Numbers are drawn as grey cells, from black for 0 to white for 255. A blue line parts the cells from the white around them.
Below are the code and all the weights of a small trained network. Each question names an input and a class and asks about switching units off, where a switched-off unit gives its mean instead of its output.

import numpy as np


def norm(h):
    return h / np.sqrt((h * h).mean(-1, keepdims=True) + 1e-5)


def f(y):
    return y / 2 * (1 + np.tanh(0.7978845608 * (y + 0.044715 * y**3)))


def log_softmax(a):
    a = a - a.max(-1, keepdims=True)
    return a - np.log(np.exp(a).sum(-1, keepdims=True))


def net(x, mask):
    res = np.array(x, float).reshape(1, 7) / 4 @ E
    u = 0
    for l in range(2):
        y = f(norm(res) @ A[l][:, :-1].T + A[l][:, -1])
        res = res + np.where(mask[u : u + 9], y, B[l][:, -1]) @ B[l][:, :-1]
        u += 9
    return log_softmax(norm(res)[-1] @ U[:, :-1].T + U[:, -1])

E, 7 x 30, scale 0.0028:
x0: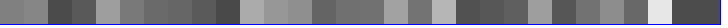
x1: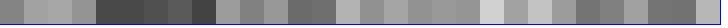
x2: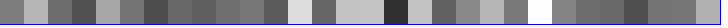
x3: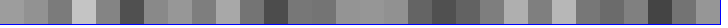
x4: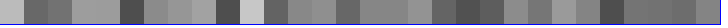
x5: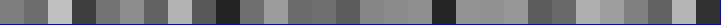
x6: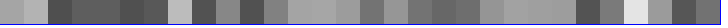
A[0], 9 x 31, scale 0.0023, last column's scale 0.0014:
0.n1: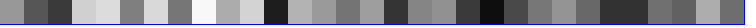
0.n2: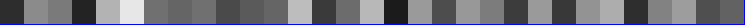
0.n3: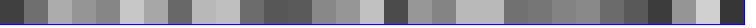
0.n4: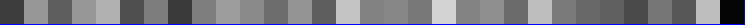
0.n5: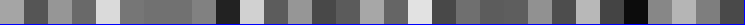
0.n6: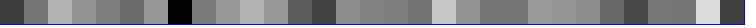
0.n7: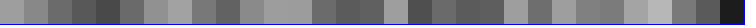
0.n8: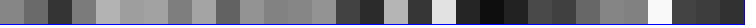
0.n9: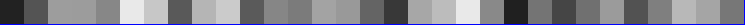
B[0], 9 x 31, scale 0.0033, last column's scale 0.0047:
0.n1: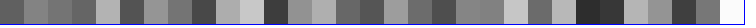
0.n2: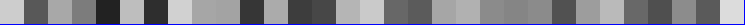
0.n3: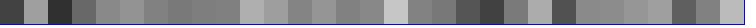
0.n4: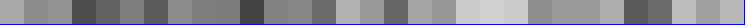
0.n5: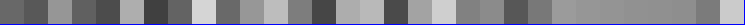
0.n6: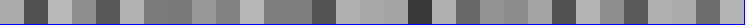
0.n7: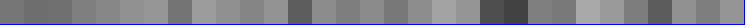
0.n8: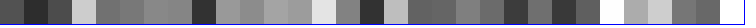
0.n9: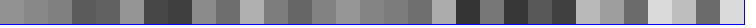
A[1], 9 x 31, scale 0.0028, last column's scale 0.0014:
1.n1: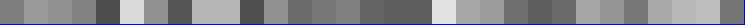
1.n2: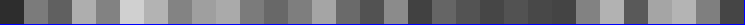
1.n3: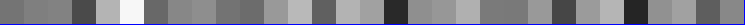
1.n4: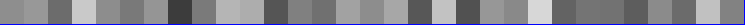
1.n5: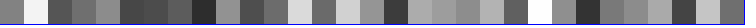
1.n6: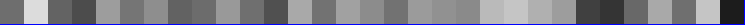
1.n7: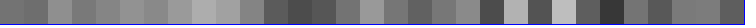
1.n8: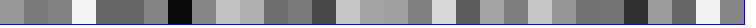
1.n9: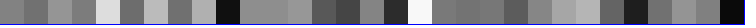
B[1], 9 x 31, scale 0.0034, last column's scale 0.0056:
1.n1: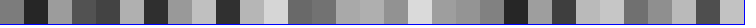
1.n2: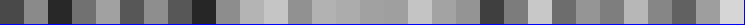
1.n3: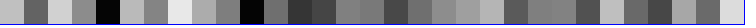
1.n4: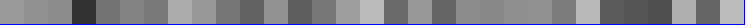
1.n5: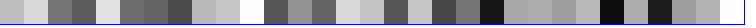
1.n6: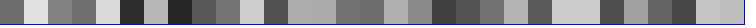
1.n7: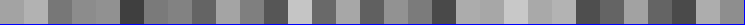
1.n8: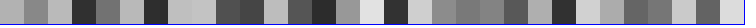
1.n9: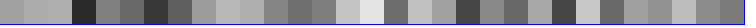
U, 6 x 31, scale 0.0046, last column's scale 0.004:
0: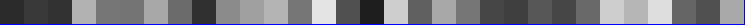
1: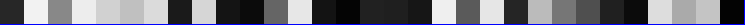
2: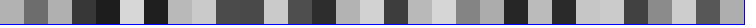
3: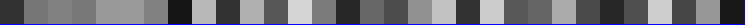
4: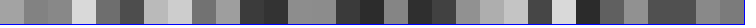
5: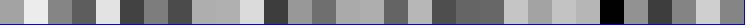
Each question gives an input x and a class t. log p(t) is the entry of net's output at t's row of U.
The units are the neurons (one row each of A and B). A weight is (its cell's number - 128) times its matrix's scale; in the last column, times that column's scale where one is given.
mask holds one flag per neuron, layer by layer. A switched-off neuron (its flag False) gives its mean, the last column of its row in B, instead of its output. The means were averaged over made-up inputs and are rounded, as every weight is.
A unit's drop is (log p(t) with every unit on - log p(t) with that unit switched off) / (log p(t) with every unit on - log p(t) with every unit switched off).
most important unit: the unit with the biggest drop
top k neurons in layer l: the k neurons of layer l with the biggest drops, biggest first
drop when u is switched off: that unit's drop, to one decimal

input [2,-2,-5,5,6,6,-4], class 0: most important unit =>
1.n5
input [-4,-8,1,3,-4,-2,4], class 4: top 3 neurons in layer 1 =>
[1.n5, 1.n8, 1.n1]
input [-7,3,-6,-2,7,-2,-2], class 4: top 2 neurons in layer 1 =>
[1.n5, 1.n6]
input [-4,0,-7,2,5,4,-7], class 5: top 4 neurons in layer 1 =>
[1.n7, 1.n9, 1.n3, 1.n1]
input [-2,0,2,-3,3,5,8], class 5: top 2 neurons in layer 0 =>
[0.n8, 0.n2]
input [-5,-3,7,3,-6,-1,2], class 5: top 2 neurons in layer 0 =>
[0.n5, 0.n6]
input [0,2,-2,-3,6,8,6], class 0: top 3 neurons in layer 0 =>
[0.n2, 0.n4, 0.n5]
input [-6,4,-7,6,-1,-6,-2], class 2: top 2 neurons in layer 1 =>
[1.n8, 1.n5]
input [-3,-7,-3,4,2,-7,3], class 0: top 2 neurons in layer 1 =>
[1.n5, 1.n3]
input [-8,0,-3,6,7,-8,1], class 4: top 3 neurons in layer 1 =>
[1.n5, 1.n2, 1.n1]
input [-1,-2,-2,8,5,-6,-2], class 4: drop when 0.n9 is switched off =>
0.1
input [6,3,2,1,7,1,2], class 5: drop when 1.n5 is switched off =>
0.1
